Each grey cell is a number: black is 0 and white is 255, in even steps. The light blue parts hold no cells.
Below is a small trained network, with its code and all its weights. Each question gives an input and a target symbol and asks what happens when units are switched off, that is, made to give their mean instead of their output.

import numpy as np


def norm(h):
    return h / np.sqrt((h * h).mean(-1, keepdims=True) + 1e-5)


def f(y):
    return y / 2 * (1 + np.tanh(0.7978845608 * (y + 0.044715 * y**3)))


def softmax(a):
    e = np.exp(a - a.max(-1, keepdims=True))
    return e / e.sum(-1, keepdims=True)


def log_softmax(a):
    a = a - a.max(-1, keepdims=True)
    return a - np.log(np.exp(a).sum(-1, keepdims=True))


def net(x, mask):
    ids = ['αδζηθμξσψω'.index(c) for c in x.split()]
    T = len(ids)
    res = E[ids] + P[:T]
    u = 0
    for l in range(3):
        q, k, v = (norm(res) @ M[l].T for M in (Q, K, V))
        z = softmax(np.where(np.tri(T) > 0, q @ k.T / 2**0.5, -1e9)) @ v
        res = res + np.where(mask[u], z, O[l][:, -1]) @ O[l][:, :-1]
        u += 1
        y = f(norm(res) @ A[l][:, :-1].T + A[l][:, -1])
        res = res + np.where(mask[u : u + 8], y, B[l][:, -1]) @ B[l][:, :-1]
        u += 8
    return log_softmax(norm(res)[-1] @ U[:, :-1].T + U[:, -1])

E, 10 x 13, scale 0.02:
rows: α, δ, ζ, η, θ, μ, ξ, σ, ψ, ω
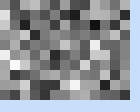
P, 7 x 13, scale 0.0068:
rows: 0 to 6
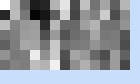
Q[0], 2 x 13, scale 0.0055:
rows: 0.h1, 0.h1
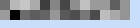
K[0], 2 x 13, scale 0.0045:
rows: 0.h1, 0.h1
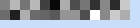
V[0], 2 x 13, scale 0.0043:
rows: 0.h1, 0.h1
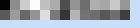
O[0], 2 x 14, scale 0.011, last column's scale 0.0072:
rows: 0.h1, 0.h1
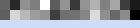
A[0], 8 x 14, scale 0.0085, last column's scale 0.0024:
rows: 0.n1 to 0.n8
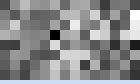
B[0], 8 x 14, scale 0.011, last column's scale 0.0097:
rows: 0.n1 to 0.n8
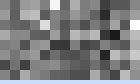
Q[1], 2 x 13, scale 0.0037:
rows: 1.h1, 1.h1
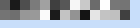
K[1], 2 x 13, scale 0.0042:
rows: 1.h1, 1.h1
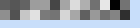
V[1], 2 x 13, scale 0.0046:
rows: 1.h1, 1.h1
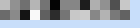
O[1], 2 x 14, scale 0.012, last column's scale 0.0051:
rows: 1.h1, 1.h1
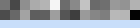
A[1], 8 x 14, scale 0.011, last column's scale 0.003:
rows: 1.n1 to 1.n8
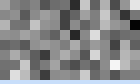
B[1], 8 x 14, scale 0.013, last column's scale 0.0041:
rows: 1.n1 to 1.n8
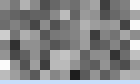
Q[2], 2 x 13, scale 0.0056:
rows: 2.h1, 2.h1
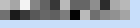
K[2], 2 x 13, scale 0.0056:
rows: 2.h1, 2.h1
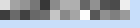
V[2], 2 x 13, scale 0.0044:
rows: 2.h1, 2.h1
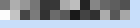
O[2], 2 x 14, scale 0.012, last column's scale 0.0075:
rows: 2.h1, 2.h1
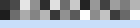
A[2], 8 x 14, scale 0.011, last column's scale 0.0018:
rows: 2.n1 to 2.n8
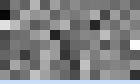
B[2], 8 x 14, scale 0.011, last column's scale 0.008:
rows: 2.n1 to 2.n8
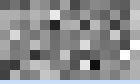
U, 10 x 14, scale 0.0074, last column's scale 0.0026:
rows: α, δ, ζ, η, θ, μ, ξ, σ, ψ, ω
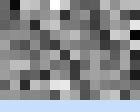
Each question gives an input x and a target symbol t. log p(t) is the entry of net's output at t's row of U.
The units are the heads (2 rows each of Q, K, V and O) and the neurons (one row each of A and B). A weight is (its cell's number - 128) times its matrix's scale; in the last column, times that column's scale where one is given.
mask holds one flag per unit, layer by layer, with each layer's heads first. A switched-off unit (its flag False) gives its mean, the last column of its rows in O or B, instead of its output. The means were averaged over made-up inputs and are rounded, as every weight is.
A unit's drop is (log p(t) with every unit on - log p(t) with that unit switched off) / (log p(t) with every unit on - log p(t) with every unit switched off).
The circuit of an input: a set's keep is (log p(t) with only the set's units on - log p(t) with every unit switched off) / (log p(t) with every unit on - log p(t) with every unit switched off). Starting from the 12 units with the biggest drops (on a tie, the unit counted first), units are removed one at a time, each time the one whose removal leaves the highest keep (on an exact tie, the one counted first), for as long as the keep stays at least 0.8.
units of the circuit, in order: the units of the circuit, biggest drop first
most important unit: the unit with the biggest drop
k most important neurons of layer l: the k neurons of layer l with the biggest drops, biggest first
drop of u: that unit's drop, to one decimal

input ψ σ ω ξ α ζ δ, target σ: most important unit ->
0.n3
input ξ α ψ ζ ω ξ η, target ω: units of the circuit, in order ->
[1.n7, 0.n4, 2.n3]
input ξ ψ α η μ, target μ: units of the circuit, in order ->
[0.n4, 0.n6]
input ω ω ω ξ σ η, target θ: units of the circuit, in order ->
[1.n7, 2.n3]
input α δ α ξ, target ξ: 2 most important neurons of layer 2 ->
[2.n3, 2.n5]
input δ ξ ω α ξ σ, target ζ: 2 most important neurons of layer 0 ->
[0.n4, 0.n6]
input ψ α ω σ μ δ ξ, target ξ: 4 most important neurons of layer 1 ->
[1.n8, 1.n4, 1.n5, 1.n3]
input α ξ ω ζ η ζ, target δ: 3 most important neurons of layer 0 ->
[0.n4, 0.n3, 0.n2]
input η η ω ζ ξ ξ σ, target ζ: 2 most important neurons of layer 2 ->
[2.n6, 2.n3]
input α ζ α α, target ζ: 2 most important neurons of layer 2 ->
[2.n8, 2.n6]
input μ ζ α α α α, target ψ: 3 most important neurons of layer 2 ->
[2.n8, 2.n7, 2.n3]
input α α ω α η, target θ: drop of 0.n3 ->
-0.1
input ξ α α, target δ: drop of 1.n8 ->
0.1
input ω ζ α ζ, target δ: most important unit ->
1.h1
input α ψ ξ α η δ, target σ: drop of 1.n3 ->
0.1
